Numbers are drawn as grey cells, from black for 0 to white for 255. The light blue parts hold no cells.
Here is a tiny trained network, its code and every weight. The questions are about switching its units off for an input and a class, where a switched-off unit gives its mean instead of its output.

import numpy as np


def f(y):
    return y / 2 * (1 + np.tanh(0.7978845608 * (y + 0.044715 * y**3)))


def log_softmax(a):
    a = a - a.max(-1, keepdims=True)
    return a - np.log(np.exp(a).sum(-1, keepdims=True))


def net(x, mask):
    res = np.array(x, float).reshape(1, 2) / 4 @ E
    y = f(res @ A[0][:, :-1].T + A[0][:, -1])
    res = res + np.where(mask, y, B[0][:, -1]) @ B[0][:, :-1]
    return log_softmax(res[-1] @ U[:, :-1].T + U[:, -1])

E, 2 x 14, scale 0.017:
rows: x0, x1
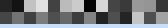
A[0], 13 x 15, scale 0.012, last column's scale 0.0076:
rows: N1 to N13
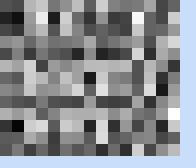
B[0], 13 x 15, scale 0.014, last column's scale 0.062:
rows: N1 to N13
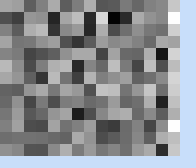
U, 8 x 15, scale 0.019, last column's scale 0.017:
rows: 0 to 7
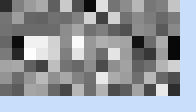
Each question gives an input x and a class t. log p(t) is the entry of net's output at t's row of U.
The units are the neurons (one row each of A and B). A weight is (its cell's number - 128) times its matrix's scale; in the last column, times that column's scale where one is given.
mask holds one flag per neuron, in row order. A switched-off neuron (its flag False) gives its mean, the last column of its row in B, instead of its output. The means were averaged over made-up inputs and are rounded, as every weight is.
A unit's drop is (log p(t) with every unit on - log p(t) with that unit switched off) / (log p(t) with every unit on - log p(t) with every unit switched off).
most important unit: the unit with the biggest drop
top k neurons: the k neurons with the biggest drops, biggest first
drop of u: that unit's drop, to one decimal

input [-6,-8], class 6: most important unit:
N11
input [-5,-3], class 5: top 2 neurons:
[N2 N8]
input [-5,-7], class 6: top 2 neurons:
[N11 N7]
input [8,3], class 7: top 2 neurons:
[N2 N3]
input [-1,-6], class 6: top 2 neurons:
[N11 N8]
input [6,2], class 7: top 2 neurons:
[N2 N5]
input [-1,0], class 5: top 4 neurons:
[N2 N3 N8 N5]
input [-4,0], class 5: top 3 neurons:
[N2 N8 N3]
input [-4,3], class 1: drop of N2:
0.9
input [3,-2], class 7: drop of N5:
0.3
